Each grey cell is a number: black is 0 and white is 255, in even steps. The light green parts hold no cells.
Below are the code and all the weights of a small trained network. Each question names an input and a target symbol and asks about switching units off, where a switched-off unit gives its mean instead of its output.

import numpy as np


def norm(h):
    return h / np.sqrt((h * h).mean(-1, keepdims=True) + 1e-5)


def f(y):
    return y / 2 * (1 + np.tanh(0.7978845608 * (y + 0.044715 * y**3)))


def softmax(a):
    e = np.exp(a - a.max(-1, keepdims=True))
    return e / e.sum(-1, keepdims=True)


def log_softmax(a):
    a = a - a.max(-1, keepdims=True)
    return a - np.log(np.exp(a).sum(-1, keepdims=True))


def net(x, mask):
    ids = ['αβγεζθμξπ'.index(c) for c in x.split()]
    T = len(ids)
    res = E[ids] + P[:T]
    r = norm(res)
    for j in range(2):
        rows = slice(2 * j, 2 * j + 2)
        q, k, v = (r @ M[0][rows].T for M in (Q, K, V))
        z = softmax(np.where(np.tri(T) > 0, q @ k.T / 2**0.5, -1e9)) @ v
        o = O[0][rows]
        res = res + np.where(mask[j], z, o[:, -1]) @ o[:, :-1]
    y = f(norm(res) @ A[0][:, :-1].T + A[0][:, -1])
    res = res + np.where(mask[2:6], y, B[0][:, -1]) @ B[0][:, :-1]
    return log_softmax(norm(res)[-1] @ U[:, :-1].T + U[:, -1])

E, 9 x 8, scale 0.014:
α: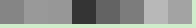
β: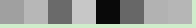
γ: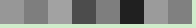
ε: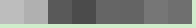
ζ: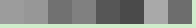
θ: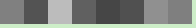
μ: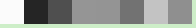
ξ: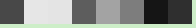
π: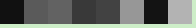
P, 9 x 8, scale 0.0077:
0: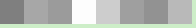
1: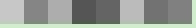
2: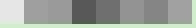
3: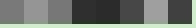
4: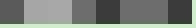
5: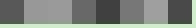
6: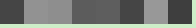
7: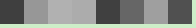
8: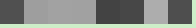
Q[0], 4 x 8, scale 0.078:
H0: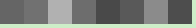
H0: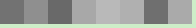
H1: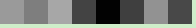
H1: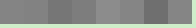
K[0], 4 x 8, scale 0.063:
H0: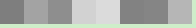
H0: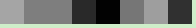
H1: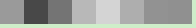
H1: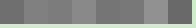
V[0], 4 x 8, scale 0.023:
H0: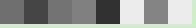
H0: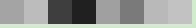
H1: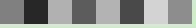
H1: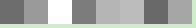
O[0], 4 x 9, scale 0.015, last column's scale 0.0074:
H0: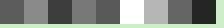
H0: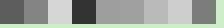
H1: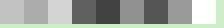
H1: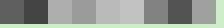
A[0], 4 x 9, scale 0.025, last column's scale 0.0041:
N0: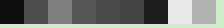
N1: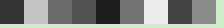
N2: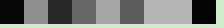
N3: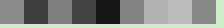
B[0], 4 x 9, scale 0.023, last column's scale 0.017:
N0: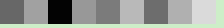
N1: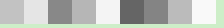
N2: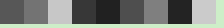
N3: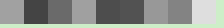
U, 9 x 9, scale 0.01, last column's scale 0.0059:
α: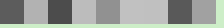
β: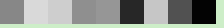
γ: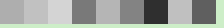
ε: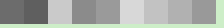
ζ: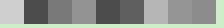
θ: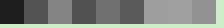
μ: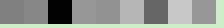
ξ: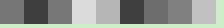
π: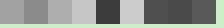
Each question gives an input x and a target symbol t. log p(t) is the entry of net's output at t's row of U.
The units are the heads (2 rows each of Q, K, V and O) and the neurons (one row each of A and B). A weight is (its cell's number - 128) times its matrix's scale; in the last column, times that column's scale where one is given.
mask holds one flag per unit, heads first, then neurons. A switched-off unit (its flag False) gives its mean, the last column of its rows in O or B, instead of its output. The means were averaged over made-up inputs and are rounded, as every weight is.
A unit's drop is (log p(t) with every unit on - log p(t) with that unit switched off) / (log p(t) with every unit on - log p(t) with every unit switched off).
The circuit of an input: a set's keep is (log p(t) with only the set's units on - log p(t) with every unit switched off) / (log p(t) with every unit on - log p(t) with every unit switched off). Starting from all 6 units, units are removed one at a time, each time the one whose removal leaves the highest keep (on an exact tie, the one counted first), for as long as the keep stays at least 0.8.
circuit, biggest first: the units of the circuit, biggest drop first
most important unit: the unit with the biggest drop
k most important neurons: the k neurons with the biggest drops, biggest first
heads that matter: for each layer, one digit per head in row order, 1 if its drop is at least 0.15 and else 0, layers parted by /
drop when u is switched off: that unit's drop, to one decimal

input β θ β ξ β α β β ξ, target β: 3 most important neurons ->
N2, N1, N0
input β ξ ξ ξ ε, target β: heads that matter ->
11
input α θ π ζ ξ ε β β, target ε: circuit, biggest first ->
H0
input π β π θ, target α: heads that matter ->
11
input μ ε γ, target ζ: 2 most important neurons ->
N3, N0
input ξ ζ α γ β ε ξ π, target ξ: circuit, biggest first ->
H1, H0
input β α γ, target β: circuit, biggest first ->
H1, N2, H0, N1
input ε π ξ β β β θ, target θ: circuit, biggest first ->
H1, N2
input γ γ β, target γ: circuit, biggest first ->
H0, H1
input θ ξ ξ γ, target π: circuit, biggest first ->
H1, H0
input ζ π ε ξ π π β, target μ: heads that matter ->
10
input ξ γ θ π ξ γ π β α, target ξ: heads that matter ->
11
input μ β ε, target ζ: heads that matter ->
01
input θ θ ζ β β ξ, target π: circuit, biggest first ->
H0, H1
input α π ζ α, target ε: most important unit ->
H1
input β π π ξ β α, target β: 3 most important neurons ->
N2, N1, N0
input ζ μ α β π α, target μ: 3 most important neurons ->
N0, N2, N1
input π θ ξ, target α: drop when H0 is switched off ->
0.7
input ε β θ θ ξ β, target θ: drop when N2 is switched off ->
0.3
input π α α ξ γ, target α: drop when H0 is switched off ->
0.8
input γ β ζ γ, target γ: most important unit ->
H0
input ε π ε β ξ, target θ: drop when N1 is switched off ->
0.1
